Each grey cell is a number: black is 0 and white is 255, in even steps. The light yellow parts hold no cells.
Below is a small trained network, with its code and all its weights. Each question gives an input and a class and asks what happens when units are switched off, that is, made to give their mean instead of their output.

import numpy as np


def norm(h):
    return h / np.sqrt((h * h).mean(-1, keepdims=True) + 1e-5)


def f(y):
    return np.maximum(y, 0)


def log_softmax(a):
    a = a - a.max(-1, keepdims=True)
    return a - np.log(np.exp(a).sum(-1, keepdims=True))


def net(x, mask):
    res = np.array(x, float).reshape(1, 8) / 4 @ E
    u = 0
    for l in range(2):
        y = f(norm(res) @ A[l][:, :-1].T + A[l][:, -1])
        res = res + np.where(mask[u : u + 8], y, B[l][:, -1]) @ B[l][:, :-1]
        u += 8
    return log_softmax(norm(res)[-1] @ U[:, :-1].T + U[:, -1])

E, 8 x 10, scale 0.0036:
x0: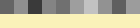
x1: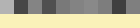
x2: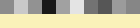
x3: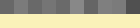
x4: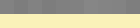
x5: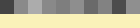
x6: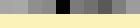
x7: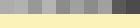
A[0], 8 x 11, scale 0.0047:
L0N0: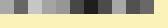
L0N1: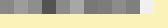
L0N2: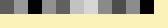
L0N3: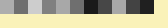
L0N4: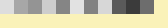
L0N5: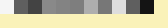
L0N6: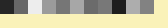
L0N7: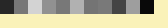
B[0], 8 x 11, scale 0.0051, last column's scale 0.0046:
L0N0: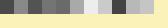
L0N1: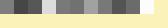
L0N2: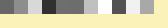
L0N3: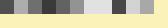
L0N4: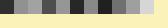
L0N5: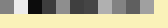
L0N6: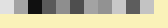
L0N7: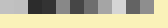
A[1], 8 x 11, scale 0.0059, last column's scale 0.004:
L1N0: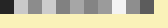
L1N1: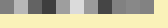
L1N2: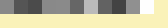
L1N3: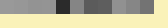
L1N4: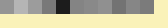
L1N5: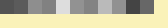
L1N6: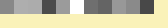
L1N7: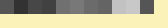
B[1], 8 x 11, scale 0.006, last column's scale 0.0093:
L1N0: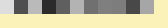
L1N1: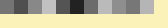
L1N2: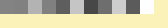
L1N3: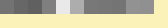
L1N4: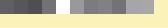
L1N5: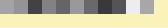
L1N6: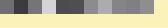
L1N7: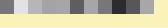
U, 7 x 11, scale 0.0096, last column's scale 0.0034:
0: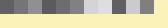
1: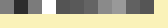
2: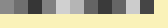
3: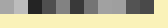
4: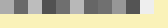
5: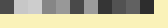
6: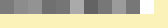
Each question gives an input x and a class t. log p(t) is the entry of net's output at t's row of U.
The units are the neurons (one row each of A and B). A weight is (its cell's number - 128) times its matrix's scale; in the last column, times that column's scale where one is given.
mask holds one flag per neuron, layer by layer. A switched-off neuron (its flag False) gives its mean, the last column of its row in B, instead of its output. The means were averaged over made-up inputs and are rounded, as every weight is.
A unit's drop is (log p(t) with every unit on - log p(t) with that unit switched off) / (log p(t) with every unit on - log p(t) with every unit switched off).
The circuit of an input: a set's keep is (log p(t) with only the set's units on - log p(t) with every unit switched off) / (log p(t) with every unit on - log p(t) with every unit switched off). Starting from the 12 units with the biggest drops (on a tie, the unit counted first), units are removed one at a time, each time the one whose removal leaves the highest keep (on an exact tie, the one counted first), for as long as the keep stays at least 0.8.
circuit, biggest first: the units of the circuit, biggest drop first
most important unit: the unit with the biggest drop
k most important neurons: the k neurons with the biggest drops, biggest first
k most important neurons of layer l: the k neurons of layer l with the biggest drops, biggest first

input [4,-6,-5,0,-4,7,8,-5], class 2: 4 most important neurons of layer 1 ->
[L1N3; L1N4; L1N1; L1N2]
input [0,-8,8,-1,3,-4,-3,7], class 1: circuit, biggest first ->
[L1N1; L1N6]
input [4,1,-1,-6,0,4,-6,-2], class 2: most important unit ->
L1N5
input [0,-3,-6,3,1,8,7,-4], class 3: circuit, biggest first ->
[L0N6; L0N1]
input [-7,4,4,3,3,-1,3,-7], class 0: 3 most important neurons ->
[L0N3; L0N0; L0N4]
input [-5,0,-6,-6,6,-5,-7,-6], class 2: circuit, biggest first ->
[L1N5; L1N1]
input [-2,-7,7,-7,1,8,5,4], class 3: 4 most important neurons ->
[L0N6; L0N7; L1N2; L1N1]
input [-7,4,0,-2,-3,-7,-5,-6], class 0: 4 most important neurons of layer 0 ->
[L0N3; L0N0; L0N6; L0N4]
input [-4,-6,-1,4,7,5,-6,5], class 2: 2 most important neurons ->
[L1N5; L1N2]
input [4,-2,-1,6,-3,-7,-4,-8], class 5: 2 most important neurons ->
[L1N7; L0N6]
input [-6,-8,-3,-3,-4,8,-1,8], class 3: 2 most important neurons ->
[L0N6; L0N7]
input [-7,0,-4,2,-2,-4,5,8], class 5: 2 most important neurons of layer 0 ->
[L0N4; L0N2]
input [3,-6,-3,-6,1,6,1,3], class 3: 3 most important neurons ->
[L0N6; L0N7; L1N2]
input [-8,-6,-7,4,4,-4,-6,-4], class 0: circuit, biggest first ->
[L0N0; L0N3; L1N1]
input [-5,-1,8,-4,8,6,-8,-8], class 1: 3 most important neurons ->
[L1N1; L1N6; L0N4]
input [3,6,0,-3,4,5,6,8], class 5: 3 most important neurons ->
[L0N4; L1N0; L1N5]
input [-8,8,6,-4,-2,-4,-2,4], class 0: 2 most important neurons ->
[L0N3; L0N0]
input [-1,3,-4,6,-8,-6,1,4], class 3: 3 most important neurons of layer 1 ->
[L1N0; L1N1; L1N7]
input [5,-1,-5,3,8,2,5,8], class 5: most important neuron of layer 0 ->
[L0N4]
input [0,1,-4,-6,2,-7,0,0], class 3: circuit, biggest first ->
[L0N5]
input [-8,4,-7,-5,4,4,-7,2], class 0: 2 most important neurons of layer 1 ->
[L1N1; L1N4]
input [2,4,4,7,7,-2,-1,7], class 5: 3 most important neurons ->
[L0N4; L1N0; L0N6]
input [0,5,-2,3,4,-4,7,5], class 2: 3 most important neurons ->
[L1N4; L1N3; L1N0]
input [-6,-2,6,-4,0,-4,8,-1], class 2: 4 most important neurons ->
[L1N4; L1N3; L0N1; L0N2]
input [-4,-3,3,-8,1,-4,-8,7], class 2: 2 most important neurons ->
[L1N5; L1N7]
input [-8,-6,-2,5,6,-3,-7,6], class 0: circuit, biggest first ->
[L0N3; L0N0]
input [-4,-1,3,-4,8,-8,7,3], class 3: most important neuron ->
[L0N5]
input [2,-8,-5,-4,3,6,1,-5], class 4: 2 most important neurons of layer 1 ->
[L1N0; L1N1]
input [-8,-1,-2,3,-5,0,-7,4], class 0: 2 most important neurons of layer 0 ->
[L0N3; L0N0]
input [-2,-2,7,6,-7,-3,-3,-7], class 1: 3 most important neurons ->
[L1N1; L1N6; L0N4]
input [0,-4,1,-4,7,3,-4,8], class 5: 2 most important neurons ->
[L0N4; L1N4]
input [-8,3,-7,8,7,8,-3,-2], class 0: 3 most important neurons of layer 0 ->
[L0N0; L0N3; L0N1]
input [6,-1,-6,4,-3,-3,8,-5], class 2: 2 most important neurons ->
[L1N4; L1N3]
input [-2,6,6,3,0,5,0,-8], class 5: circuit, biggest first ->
[L1N7]
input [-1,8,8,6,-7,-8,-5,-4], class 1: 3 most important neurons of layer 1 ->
[L1N1; L1N6; L1N0]
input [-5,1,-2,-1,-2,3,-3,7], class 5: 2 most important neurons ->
[L0N4; L0N2]
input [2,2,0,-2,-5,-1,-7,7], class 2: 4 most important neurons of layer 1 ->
[L1N5; L1N7; L1N1; L1N0]
